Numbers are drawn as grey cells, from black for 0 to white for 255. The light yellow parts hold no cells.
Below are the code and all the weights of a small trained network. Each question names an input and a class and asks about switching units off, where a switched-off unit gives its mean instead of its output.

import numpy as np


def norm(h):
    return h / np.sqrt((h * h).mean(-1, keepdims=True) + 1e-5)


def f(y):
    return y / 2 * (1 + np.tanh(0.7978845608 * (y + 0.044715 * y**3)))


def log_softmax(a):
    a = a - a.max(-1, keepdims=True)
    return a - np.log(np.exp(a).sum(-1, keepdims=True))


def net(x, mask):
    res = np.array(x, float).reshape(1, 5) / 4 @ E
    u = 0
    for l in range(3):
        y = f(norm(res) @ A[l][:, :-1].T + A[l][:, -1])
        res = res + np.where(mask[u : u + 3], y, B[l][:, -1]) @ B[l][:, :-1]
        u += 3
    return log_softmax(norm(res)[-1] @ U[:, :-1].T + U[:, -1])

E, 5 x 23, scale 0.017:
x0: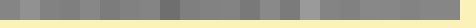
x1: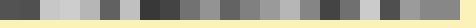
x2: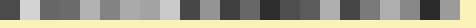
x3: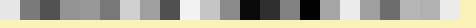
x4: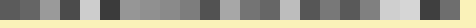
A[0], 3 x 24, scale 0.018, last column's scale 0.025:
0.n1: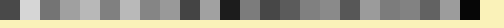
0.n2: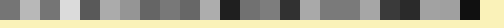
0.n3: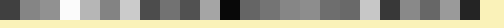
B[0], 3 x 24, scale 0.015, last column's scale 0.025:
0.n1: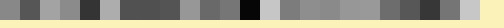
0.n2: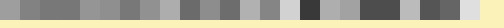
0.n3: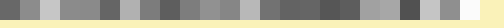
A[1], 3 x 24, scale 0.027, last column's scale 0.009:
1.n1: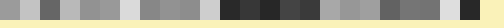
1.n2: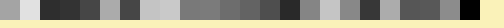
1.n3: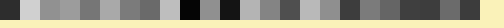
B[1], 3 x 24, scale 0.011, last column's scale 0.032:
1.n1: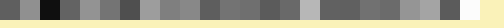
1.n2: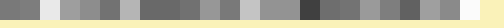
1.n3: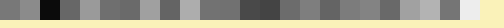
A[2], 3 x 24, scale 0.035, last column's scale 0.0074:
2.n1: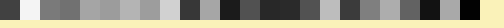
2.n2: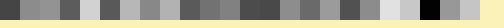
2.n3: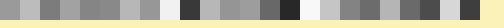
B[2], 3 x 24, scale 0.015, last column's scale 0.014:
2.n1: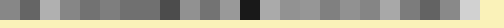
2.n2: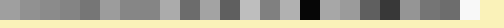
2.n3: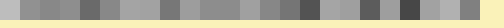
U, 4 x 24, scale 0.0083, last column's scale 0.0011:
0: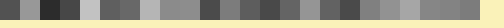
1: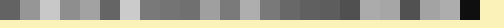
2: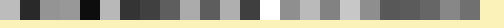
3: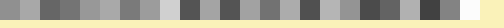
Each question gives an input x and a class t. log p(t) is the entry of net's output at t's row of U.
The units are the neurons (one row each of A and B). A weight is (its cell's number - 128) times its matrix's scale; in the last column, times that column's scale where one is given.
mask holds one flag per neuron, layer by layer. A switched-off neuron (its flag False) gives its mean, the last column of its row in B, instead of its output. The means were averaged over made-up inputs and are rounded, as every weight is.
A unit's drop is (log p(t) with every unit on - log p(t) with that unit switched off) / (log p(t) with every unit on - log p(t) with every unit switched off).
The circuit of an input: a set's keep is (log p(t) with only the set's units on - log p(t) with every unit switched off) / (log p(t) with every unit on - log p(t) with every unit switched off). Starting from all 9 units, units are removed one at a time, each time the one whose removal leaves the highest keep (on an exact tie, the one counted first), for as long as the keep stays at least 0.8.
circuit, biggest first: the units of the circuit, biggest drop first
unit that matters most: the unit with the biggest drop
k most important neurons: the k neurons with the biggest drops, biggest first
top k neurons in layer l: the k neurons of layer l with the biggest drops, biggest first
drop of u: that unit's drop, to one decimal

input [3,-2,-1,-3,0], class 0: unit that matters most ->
1.n3
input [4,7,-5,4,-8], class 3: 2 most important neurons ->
[0.n2; 1.n2]
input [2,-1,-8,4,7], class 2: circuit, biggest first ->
[0.n3; 1.n3]
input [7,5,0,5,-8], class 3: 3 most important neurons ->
[0.n2; 1.n3; 1.n2]
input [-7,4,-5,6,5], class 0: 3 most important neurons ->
[0.n1; 0.n2; 1.n2]
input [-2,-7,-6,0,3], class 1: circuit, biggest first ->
[0.n1; 1.n2; 0.n2; 0.n3]
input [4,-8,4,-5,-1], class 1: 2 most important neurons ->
[1.n2; 0.n3]
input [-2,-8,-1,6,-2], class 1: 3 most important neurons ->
[1.n2; 0.n3; 1.n3]
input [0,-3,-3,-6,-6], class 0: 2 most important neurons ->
[1.n3; 2.n2]
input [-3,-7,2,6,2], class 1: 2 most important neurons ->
[1.n2; 0.n3]
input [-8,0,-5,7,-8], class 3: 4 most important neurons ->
[0.n2; 0.n3; 1.n3; 0.n1]
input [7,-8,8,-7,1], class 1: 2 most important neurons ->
[1.n2; 1.n1]
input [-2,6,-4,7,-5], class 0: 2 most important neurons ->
[1.n1; 1.n2]
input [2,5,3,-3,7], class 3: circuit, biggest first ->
[2.n2]
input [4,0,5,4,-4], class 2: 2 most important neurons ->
[0.n1; 1.n3]
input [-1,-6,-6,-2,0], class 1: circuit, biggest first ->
[0.n1; 1.n2; 0.n2; 0.n3]
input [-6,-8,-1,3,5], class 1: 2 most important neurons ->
[1.n2; 0.n2]
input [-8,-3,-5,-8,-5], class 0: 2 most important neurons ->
[1.n3; 0.n1]
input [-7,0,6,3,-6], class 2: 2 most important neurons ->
[0.n1; 2.n1]
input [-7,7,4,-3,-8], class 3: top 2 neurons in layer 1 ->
[1.n2; 1.n3]
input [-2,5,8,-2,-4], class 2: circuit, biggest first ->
[0.n1]
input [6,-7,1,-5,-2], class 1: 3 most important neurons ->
[1.n2; 0.n3; 1.n1]
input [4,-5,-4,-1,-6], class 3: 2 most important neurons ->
[0.n2; 0.n1]
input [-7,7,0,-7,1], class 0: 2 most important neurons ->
[1.n3; 1.n2]
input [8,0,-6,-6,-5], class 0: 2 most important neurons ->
[0.n1; 1.n3]
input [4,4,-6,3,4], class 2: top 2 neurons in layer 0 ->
[0.n3; 0.n2]
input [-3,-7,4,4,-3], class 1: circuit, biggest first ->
[1.n2]
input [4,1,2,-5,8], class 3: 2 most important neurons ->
[2.n2; 1.n1]
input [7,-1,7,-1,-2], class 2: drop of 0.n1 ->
0.9
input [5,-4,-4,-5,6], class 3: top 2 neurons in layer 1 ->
[1.n1; 1.n2]
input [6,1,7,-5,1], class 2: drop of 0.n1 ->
0.8
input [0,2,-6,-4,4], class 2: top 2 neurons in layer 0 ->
[0.n3; 0.n2]
